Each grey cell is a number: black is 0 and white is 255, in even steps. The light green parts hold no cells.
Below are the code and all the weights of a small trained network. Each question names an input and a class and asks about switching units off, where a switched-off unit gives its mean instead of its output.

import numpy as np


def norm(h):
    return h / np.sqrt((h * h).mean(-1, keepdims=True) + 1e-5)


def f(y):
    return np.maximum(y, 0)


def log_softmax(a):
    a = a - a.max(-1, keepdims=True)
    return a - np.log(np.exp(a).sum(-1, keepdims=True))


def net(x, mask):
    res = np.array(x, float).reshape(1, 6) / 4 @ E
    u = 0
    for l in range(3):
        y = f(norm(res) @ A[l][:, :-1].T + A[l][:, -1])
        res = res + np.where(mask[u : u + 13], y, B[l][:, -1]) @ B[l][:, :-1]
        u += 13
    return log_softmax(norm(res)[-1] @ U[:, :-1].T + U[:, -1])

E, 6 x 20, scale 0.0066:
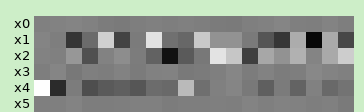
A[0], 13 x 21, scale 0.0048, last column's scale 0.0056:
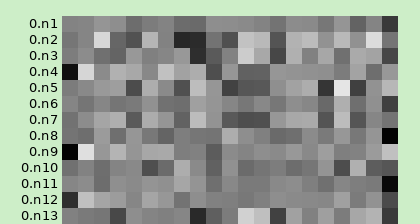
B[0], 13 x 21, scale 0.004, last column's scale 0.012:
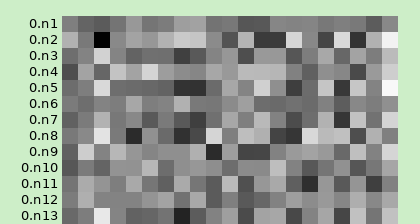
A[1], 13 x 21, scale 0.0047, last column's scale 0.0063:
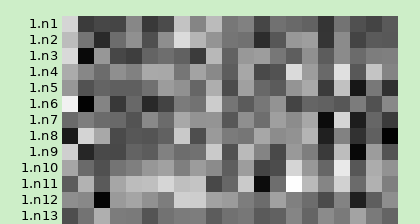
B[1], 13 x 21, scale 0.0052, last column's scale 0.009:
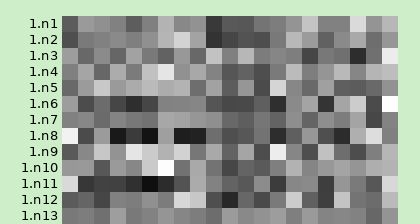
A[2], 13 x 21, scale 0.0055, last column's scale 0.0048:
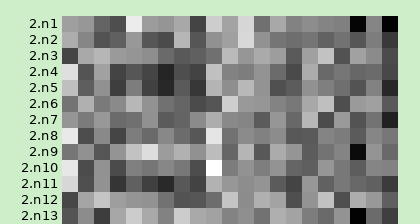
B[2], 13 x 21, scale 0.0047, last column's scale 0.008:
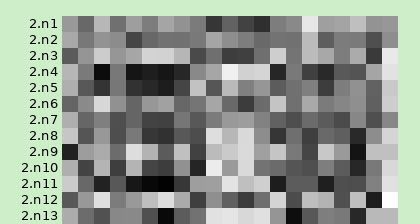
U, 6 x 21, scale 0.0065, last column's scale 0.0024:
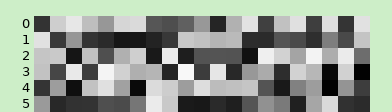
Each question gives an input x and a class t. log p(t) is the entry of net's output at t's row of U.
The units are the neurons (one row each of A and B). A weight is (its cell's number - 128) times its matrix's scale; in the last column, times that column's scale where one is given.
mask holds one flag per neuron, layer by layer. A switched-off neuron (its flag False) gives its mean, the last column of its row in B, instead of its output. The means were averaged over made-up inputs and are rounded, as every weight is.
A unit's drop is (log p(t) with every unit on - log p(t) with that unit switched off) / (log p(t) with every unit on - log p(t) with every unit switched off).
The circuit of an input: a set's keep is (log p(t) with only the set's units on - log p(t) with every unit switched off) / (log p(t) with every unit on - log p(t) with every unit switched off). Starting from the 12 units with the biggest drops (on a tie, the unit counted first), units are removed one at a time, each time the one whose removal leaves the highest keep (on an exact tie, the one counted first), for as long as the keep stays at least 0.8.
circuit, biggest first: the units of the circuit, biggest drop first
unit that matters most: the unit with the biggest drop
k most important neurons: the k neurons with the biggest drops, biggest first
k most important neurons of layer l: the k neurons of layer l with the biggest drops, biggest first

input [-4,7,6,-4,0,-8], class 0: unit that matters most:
1.n11
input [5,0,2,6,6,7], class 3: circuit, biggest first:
0.n5, 1.n9
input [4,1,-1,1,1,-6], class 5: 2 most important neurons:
0.n4, 0.n5
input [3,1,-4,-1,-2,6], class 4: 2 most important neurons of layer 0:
0.n5, 0.n13
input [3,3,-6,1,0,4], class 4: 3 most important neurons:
0.n2, 1.n6, 2.n13
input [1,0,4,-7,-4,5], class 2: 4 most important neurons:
0.n2, 0.n5, 1.n11, 0.n7
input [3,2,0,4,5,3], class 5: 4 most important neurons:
0.n5, 1.n6, 0.n7, 0.n13
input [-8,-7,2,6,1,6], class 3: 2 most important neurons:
0.n2, 0.n9
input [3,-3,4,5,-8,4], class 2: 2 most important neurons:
0.n2, 1.n11
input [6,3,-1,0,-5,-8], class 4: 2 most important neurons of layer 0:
0.n5, 0.n4
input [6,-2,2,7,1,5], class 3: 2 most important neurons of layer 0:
0.n2, 0.n9
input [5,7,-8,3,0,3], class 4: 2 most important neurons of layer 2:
2.n13, 2.n9
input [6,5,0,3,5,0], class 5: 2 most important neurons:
0.n5, 0.n7
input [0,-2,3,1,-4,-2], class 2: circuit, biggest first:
0.n2
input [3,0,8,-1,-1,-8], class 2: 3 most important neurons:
0.n2, 0.n5, 0.n7
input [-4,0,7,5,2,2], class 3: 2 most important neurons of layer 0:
0.n2, 0.n5
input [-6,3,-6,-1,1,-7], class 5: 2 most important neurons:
0.n9, 1.n1
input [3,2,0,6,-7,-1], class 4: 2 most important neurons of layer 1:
1.n6, 1.n11
